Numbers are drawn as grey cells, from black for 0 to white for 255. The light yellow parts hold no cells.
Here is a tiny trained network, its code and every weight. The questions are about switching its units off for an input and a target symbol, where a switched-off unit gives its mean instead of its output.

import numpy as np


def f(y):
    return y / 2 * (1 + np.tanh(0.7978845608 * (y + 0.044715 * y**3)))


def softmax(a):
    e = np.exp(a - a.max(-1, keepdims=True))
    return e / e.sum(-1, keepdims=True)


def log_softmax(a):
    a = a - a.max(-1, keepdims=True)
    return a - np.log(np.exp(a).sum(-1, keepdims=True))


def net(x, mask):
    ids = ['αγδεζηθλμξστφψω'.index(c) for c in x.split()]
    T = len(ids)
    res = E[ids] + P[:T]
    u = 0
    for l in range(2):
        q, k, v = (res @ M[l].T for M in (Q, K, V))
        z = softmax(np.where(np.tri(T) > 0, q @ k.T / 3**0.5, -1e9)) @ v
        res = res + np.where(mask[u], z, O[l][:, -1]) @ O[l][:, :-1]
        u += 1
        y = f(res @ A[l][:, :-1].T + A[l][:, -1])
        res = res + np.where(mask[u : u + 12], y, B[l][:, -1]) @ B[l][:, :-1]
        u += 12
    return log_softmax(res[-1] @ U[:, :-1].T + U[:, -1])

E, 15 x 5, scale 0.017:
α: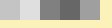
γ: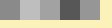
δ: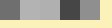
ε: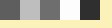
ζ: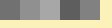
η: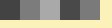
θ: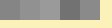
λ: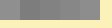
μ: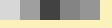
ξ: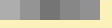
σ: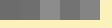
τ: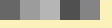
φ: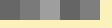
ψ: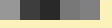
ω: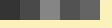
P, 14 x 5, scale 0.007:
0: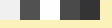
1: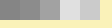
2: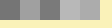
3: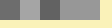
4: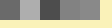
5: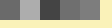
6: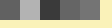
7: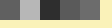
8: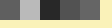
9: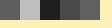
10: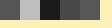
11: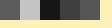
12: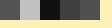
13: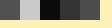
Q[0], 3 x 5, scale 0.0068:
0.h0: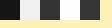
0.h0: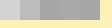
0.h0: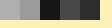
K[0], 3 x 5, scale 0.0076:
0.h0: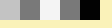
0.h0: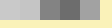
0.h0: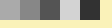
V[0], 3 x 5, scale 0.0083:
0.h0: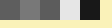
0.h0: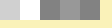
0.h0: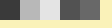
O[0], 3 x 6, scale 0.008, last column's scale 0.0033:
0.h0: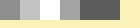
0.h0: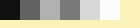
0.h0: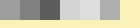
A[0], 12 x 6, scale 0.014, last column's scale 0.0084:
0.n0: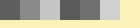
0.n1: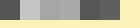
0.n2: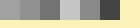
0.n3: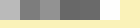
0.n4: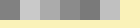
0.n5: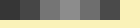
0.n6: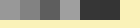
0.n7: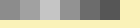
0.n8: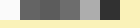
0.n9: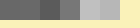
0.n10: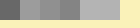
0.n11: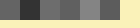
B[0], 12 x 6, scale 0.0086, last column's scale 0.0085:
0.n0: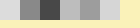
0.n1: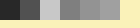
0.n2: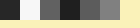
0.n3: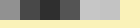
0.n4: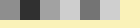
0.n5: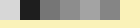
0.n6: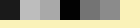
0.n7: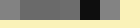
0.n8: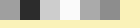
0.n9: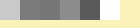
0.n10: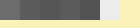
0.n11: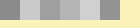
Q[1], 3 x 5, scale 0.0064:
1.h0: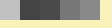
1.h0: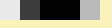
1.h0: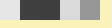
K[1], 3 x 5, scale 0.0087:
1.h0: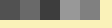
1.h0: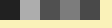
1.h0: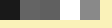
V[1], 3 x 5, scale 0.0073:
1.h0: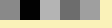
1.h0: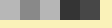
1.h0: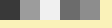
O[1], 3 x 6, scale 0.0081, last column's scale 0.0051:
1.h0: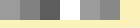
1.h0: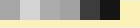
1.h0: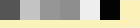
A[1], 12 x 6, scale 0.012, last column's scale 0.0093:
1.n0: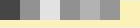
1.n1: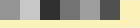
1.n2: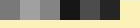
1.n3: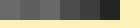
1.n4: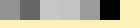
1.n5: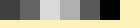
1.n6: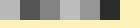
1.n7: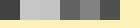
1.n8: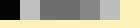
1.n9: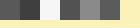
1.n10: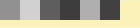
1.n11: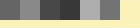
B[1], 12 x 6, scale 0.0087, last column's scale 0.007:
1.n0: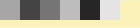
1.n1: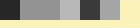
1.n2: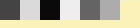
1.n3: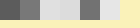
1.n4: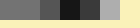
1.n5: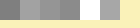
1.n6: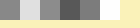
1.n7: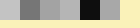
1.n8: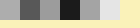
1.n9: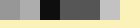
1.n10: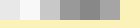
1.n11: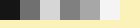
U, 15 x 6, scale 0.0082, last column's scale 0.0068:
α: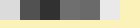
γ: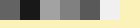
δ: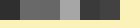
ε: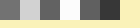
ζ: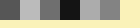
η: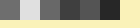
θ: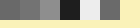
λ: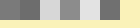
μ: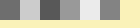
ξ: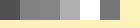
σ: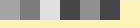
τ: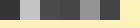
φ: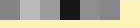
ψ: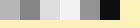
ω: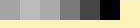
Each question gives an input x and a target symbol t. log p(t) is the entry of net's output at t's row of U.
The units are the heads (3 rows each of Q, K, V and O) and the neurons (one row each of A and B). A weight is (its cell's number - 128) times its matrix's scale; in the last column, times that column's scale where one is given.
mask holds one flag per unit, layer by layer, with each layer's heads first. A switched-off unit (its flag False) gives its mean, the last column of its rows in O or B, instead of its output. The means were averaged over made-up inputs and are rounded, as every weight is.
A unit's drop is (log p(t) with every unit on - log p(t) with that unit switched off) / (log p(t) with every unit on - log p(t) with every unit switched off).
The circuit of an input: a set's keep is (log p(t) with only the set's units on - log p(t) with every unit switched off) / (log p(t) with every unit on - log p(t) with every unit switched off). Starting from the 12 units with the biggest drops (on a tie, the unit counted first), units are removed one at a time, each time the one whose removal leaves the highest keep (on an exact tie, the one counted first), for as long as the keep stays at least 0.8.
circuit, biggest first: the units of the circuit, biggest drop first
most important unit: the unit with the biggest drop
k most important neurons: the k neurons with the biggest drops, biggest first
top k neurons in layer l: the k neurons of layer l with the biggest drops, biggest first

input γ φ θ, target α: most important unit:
0.n9
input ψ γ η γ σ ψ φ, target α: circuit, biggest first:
[1.h0 1.n11]
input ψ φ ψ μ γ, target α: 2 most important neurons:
[0.n0 1.n11]
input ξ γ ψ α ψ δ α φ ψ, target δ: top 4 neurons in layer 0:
[0.n4 0.n6 0.n0 0.n1]
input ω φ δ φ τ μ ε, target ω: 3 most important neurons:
[1.n8 1.n7 0.n2]
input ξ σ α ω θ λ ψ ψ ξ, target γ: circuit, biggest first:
[0.n0 1.n6]
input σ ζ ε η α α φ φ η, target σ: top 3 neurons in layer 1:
[1.n8 1.n10 1.n7]
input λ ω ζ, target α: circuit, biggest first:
[1.n11 0.h0]
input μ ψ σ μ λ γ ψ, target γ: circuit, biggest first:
[0.h0 1.n3]
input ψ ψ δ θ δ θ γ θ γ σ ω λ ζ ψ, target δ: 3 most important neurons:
[0.n6 0.n4 1.n2]
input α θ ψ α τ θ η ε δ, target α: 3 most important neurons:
[0.n5 0.n0 1.n11]
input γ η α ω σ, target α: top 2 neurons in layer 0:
[0.n9 0.n6]
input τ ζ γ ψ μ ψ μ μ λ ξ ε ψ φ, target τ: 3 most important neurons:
[0.n0 0.n2 1.n2]
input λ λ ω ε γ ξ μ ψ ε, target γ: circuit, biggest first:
[0.n1]
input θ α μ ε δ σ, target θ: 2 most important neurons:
[0.n2 0.n1]
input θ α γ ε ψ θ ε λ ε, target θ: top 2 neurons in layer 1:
[1.n8 1.n5]
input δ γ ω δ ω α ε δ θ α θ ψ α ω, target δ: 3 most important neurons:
[0.n2 0.n0 1.n2]
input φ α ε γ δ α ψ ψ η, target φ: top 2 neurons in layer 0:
[0.n2 0.n0]
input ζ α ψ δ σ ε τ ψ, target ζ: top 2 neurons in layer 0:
[0.n2 0.n1]
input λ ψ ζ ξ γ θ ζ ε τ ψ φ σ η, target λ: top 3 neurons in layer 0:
[0.n0 0.n1 0.n6]
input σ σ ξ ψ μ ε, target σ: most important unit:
1.n8
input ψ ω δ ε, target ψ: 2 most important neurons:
[1.n5 1.n7]
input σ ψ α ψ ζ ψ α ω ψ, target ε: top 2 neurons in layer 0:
[0.n6 0.n4]
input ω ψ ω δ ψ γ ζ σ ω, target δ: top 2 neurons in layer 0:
[0.n4 0.n1]
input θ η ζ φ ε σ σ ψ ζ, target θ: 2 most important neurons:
[0.n1 0.n2]
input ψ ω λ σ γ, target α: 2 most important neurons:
[1.n11 0.n4]
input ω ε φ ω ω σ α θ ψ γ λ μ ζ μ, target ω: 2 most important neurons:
[0.n2 0.n6]
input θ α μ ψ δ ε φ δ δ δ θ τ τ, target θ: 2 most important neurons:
[0.n0 0.n1]
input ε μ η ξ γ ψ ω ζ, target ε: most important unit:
1.h0
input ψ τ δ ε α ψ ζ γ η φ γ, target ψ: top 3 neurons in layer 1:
[1.n0 1.n10 1.n7]
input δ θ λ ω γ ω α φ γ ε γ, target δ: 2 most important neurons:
[0.n2 1.n2]
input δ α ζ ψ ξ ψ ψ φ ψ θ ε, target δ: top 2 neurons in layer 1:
[1.n1 1.n3]
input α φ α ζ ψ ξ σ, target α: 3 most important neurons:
[0.n9 1.n11 0.n5]
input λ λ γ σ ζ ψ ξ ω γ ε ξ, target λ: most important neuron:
[0.n1]
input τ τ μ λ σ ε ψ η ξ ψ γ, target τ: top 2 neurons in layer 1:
[1.n2 1.n9]
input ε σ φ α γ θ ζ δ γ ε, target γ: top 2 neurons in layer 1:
[1.n0 1.n4]
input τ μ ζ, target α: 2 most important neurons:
[0.n9 1.n11]
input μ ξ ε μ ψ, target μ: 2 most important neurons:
[0.n1 1.n6]
